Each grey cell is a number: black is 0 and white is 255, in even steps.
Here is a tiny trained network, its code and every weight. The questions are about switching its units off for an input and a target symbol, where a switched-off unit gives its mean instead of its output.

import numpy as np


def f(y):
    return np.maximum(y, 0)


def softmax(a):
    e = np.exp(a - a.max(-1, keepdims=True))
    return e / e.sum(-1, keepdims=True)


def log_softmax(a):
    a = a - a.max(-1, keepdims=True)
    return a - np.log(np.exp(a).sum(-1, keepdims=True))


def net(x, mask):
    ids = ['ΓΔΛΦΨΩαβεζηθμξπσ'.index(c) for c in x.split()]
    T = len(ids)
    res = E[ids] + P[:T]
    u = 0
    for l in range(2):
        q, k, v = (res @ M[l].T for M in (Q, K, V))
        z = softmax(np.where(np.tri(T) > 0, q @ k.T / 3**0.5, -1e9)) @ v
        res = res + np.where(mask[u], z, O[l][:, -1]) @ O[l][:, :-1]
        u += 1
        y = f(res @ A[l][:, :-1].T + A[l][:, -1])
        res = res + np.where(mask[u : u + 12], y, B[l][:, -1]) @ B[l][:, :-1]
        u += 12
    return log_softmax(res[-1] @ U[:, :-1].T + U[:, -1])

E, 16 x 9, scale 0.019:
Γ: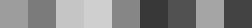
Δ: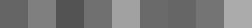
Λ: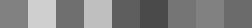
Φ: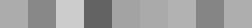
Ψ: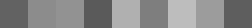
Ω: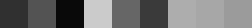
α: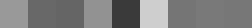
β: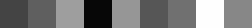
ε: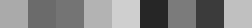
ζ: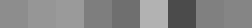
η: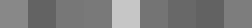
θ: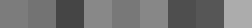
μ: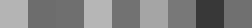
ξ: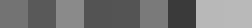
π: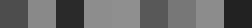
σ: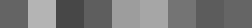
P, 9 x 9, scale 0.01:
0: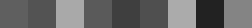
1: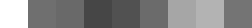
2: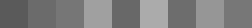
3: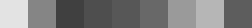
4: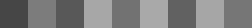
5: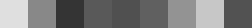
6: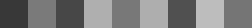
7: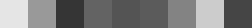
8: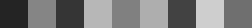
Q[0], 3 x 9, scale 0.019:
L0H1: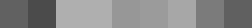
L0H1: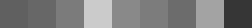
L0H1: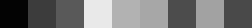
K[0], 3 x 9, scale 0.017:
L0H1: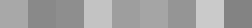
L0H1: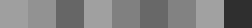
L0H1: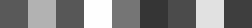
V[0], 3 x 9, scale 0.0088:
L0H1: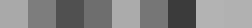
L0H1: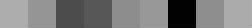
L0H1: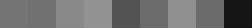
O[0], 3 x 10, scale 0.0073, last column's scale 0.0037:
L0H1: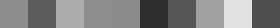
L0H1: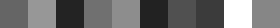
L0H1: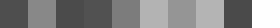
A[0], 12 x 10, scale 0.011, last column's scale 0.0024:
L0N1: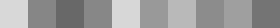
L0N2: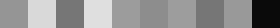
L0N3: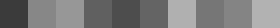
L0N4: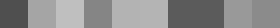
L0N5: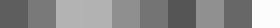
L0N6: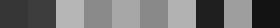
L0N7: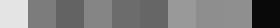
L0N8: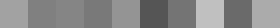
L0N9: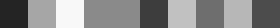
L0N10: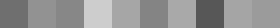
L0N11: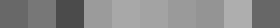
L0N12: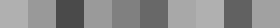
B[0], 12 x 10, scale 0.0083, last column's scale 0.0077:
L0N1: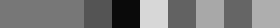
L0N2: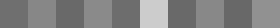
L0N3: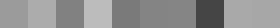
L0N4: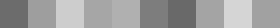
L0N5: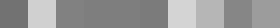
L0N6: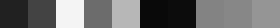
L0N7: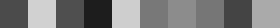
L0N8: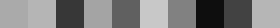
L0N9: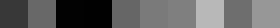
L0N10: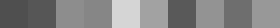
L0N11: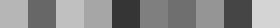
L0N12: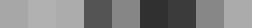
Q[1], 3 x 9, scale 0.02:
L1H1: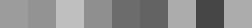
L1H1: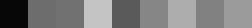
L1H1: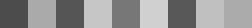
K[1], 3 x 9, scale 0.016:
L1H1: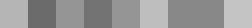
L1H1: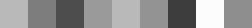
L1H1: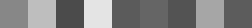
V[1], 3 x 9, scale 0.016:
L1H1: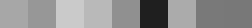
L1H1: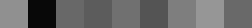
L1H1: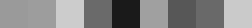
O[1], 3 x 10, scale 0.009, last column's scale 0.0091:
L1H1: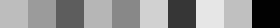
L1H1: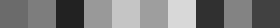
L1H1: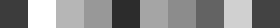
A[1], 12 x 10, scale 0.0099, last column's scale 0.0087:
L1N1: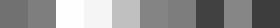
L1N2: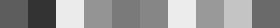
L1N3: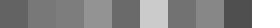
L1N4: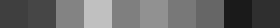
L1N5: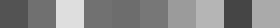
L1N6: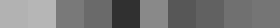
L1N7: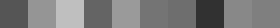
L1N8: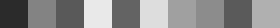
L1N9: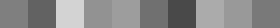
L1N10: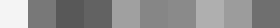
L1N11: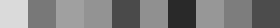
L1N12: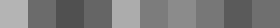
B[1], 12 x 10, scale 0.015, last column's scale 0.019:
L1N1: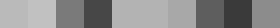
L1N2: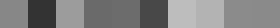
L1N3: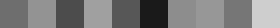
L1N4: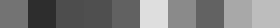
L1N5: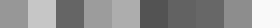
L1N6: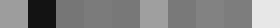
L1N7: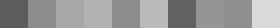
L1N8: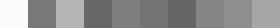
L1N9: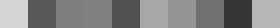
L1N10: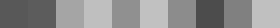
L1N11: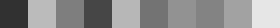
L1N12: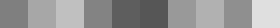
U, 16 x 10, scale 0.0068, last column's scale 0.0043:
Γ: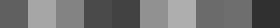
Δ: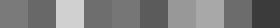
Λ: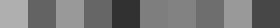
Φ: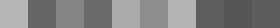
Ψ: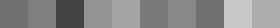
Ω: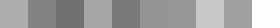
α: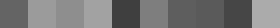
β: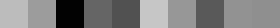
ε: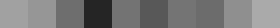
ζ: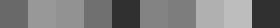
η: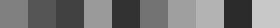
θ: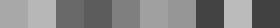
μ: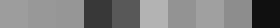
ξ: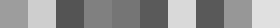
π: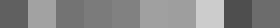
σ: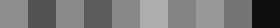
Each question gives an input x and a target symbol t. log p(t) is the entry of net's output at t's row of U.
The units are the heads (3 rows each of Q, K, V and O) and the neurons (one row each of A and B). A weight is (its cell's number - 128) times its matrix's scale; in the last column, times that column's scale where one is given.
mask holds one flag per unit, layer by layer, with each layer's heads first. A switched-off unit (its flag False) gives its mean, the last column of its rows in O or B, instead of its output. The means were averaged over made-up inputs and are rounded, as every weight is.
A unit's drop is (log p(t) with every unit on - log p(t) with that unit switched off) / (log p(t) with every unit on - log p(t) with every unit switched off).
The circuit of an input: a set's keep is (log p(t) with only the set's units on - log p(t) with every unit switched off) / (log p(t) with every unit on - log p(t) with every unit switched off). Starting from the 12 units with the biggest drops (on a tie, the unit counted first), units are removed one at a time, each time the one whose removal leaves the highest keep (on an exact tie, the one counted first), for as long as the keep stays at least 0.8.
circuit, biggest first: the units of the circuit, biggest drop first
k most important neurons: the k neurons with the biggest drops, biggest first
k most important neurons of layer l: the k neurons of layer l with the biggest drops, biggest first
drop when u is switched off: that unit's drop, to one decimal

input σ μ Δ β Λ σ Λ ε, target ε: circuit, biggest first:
(L1H1 L1N10 L0N12)
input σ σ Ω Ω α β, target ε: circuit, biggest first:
(L1H1 L1N10 L1N5)
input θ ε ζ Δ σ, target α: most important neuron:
(L0N4)
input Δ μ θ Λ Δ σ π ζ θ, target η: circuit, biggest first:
(L1H1 L1N11)
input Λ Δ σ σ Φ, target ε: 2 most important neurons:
(L1N11 L1N5)
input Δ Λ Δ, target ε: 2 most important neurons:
(L1N11 L0N2)
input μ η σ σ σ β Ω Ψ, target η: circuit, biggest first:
(L0H1 L1N11)
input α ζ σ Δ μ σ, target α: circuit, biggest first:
(L1H1 L1N7 L1N11)
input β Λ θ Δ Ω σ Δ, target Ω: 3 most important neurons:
(L0N11 L1N8 L0N12)
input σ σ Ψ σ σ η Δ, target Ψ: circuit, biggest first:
(L0H1 L1N12)
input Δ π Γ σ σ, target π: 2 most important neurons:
(L1N11 L0N5)
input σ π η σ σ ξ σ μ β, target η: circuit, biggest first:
(L1N11 L0N8 L1N3)
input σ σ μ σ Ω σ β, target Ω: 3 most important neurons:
(L1N8 L0N11 L0N12)
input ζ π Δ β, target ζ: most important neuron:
(L0N8)
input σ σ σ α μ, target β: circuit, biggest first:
(L1N4 L0N12 L1N12)
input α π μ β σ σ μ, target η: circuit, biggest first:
(L1H1 L1N11 L1N5)
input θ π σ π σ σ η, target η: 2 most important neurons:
(L0N12 L1N11)
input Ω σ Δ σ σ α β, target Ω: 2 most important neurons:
(L1N8 L1N3)
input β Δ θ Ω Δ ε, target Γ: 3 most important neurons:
(L0N9 L1N12 L1N4)
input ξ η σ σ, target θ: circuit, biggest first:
(L1H1 L0H1 L1N8)
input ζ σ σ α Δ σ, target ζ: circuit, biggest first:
(L1H1)
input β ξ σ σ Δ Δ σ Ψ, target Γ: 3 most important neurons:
(L0N9 L1N4 L1N12)
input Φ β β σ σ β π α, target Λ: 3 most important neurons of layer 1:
(L1N8 L1N6 L1N11)
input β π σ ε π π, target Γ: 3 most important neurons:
(L0N12 L0N9 L1N12)
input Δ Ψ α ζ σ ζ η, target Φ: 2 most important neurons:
(L1N1 L1N9)
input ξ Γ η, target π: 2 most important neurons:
(L1N11 L1N9)
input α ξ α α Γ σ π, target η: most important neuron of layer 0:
(L0N4)
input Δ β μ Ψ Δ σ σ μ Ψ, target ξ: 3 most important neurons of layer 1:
(L1N5 L1N6 L1N10)
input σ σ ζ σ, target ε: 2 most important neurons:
(L0N3 L0N1)
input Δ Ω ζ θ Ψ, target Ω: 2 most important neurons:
(L0N12 L1N8)
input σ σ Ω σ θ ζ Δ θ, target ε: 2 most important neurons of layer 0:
(L0N3 L0N1)
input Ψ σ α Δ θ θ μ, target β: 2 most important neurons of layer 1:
(L1N4 L1N12)
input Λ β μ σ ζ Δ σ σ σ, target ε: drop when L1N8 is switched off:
0.1
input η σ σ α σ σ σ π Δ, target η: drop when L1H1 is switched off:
0.2
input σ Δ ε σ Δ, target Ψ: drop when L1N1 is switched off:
0.0
